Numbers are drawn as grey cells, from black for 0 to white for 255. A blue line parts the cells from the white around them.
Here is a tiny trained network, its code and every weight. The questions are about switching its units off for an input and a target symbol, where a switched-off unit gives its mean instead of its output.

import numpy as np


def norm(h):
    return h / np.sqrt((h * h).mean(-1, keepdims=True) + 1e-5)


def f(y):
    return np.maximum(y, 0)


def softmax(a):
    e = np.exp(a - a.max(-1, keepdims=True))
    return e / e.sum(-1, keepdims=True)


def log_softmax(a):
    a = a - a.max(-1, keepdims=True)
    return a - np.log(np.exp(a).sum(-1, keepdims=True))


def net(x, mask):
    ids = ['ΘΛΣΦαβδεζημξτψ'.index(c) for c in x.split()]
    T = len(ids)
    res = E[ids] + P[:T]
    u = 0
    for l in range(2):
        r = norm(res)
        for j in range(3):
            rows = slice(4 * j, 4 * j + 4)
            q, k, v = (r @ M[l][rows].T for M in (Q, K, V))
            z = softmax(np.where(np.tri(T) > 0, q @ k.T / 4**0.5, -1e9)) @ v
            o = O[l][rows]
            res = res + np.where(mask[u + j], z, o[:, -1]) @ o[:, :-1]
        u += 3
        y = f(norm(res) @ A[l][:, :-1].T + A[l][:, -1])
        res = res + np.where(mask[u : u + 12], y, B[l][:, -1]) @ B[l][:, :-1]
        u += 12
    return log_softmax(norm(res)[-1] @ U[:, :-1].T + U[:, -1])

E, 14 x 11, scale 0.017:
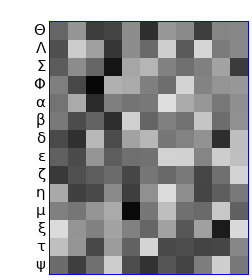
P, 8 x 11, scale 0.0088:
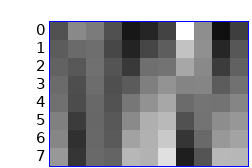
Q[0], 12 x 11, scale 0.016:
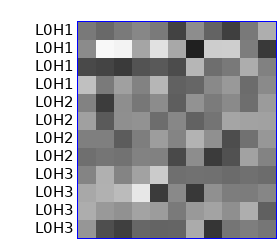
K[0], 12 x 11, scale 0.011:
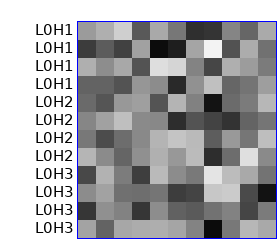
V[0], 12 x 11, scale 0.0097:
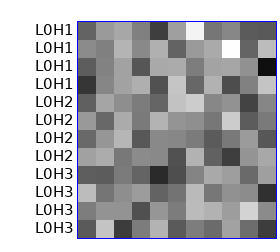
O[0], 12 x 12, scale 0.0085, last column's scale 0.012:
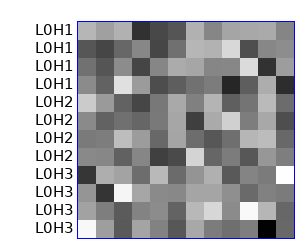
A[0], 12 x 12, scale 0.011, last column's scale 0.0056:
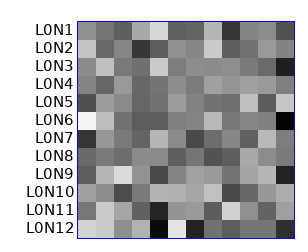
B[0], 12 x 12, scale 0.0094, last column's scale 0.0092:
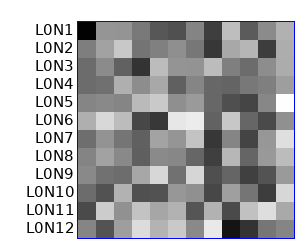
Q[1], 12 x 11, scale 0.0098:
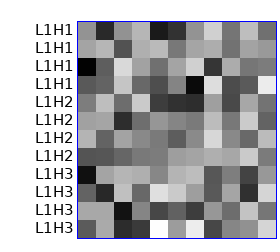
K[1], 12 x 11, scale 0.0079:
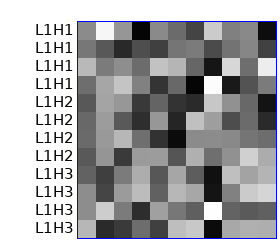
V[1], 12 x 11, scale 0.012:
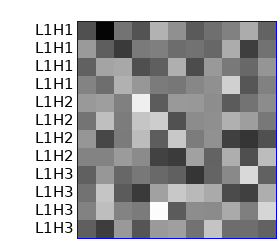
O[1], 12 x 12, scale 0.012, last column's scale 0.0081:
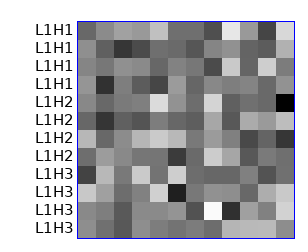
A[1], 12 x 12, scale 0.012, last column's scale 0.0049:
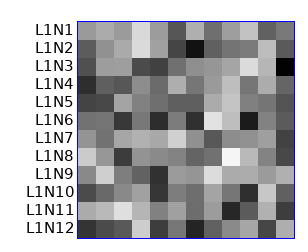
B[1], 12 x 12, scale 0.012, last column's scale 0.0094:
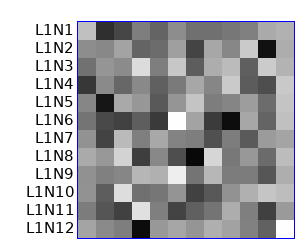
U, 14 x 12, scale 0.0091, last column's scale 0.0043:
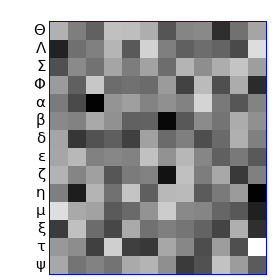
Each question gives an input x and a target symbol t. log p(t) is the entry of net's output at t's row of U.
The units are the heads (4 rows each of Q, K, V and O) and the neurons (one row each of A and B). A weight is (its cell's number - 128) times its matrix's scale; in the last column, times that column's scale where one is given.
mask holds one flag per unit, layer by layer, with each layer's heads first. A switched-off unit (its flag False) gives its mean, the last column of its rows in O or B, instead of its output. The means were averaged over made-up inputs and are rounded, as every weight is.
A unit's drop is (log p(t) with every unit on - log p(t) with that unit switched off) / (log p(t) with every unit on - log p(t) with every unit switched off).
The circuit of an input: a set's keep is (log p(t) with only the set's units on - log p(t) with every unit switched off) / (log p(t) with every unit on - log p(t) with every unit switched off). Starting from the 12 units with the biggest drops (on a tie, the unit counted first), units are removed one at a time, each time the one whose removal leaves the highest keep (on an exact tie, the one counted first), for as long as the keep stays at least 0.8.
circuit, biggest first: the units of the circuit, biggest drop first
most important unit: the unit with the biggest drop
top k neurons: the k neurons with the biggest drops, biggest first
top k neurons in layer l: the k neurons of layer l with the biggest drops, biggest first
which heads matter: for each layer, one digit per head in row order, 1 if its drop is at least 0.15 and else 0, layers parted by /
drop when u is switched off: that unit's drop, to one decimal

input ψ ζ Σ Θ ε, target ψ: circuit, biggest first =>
(L0H1 L1H2)
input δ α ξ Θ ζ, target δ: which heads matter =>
100 / 100
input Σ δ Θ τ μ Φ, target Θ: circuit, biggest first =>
(L1H2 L0H1)
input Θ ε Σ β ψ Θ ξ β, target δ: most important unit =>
L1N6
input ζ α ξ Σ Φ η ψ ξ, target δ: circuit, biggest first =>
(L1H1 L0H1)
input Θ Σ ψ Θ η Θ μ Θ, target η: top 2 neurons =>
(L0N5 L0N9)
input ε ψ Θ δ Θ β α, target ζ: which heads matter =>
101 / 000
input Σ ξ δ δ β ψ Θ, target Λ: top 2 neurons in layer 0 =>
(L0N7 L0N3)
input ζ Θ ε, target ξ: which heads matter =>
001 / 000
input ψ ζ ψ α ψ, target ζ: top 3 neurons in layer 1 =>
(L1N2 L1N12 L1N6)
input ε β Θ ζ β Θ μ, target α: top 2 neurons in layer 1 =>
(L1N4 L1N10)
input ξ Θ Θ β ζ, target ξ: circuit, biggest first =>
(L0H3 L1H3)
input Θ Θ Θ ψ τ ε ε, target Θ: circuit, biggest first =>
(L1H2 L0H1 L0H3)
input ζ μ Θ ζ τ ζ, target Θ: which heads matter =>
000 / 010
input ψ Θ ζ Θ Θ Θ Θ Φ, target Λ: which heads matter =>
100 / 001
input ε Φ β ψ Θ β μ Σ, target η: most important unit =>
L0H3
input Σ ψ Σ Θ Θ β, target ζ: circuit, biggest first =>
(L1N8 L0H3)
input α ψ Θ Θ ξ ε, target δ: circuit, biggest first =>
(L0H1 L1H1)
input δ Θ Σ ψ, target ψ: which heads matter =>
100 / 010
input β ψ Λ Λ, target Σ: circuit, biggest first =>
(L0N11 L1N3)
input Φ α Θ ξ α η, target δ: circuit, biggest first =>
(L1H1)
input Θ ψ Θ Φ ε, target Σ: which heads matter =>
001 / 010
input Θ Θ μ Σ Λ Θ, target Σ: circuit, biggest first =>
(L0H1 L1N3 L0N11)
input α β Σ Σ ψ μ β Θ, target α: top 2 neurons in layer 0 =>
(L0N5 L0N11)
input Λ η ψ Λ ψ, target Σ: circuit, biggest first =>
(L0H1 L0N11)
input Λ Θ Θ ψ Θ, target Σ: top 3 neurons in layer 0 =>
(L0N11 L0N10 L0N2)
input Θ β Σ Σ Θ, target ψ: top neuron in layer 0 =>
(L0N5)
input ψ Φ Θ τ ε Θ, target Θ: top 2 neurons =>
(L0N12 L1N11)
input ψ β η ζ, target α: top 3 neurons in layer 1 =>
(L1N10 L1N4 L1N7)
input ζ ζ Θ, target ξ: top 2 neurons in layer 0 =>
(L0N7 L0N1)
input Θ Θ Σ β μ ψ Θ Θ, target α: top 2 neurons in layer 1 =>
(L1N12 L1N6)
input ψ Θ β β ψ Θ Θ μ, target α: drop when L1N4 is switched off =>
0.1
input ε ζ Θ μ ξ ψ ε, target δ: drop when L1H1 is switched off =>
0.6
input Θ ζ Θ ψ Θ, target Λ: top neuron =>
(L1N8)
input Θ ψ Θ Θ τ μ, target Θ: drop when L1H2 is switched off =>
0.3
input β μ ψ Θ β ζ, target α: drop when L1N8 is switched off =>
-0.1
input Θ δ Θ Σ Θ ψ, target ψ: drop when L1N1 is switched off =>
0.2
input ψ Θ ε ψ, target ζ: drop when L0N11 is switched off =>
-0.1
